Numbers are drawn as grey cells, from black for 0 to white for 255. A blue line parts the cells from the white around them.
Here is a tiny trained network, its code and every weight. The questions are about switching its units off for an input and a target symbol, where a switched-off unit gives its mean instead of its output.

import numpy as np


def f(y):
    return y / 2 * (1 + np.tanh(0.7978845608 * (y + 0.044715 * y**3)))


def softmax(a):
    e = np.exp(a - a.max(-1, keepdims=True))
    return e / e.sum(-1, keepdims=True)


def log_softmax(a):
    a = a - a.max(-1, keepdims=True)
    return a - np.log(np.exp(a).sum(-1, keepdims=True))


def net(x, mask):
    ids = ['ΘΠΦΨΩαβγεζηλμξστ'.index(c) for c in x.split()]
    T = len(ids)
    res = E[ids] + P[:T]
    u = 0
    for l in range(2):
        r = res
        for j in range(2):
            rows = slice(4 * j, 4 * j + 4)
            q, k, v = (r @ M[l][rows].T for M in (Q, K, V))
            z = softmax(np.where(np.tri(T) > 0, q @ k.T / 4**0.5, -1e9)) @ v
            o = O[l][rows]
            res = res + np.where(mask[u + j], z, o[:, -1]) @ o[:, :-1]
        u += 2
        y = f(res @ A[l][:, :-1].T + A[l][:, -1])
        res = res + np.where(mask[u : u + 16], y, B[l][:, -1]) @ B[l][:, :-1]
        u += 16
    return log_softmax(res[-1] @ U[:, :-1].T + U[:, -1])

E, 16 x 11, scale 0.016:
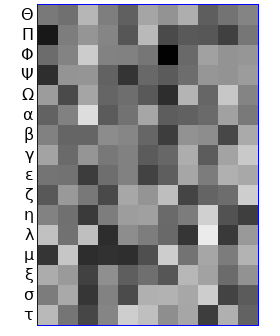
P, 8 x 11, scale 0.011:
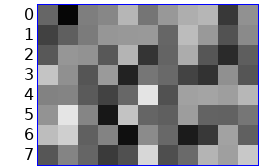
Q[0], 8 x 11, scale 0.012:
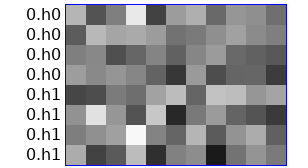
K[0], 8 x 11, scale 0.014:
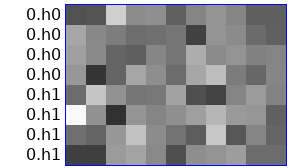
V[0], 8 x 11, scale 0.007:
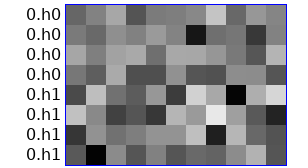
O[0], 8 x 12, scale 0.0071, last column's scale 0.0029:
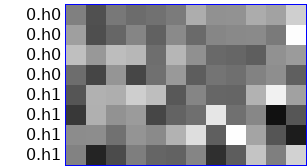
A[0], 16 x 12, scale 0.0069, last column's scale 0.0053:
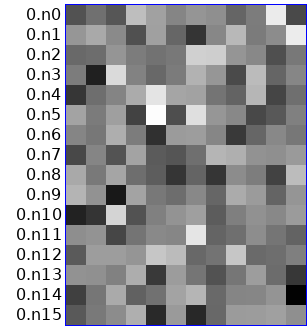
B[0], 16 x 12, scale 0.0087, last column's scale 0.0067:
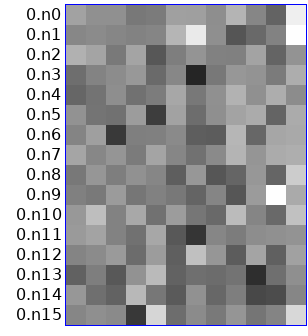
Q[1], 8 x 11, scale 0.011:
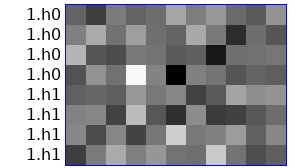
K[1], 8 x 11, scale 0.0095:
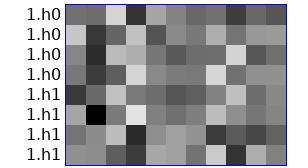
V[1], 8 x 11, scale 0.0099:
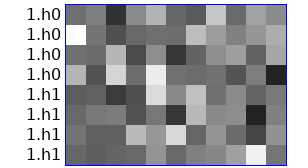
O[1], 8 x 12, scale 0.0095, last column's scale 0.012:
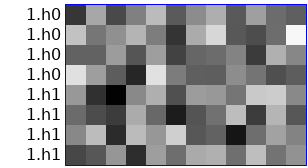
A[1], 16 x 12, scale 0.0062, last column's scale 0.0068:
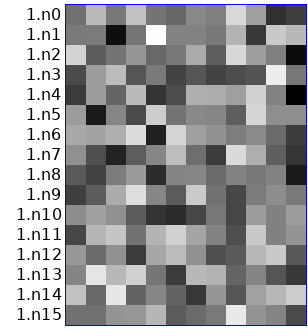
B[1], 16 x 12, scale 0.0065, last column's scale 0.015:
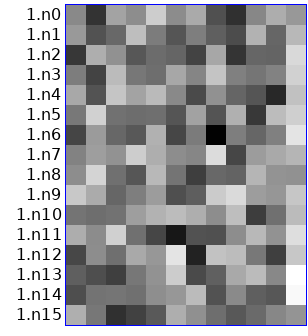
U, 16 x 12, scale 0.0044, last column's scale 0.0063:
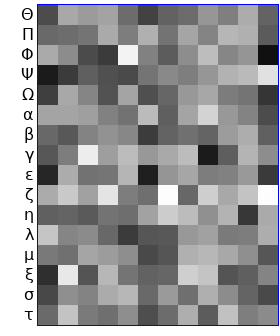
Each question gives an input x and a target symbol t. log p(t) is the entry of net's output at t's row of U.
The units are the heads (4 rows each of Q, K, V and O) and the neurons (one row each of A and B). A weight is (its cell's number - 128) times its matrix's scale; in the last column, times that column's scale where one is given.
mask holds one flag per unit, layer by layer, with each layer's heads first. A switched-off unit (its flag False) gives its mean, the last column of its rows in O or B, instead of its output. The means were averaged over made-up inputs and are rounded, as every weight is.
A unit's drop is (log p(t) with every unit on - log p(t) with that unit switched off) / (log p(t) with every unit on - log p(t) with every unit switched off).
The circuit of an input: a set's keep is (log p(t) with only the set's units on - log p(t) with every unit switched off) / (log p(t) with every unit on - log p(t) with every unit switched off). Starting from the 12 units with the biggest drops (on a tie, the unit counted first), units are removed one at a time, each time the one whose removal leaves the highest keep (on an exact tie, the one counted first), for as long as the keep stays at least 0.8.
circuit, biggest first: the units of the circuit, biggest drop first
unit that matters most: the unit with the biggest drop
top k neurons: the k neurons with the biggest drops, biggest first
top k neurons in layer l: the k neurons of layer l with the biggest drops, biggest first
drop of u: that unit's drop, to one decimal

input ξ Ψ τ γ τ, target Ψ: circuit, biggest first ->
1.h0, 1.h1, 0.n15
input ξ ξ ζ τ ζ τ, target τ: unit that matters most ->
0.h1
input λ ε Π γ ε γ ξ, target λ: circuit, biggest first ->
1.h0, 0.h1
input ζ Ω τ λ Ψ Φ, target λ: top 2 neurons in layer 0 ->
0.n8, 0.n1
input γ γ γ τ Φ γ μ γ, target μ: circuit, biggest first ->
1.h0, 1.n9, 1.n4, 1.h1
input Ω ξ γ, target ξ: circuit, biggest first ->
0.h1, 1.h1
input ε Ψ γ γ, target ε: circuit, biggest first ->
1.h0, 1.h1, 1.n5, 0.h1
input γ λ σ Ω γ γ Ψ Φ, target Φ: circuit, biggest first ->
0.n15, 0.h0, 1.h0
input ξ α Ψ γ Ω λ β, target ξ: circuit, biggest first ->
0.h1, 1.h1, 1.h0
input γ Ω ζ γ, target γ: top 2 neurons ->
0.n3, 1.n3
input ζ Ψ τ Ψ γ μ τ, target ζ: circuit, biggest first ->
0.h1, 1.h0
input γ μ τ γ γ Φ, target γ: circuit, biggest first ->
0.h1, 0.n1
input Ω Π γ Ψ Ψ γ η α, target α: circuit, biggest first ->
0.n10, 1.h0, 1.h1
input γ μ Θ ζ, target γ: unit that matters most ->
1.h0
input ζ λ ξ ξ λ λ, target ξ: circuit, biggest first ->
0.h1, 1.h1
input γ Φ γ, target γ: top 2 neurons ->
1.n3, 0.n3
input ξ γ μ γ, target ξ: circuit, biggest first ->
0.h1, 1.h1, 1.h0, 1.n10
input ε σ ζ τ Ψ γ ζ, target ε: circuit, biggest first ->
1.h0, 1.h1, 0.h1, 0.h0
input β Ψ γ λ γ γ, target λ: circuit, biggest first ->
0.h1, 1.h0
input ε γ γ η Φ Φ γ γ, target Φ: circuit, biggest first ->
1.h0
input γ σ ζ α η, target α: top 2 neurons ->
0.n3, 1.n12
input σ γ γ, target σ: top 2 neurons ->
1.n6, 0.n2
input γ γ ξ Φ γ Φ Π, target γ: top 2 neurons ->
1.n3, 0.n3
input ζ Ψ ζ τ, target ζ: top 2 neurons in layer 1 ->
1.n5, 1.n13
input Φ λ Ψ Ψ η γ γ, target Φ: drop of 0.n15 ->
0.1
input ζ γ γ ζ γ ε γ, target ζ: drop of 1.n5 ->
0.1
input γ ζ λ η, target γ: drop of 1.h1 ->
0.3
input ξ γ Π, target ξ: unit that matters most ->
0.h1
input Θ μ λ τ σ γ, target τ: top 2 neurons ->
1.n11, 0.n9
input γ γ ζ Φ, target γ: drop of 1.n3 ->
0.2
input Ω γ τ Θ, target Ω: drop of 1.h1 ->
0.6
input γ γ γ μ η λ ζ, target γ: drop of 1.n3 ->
0.3
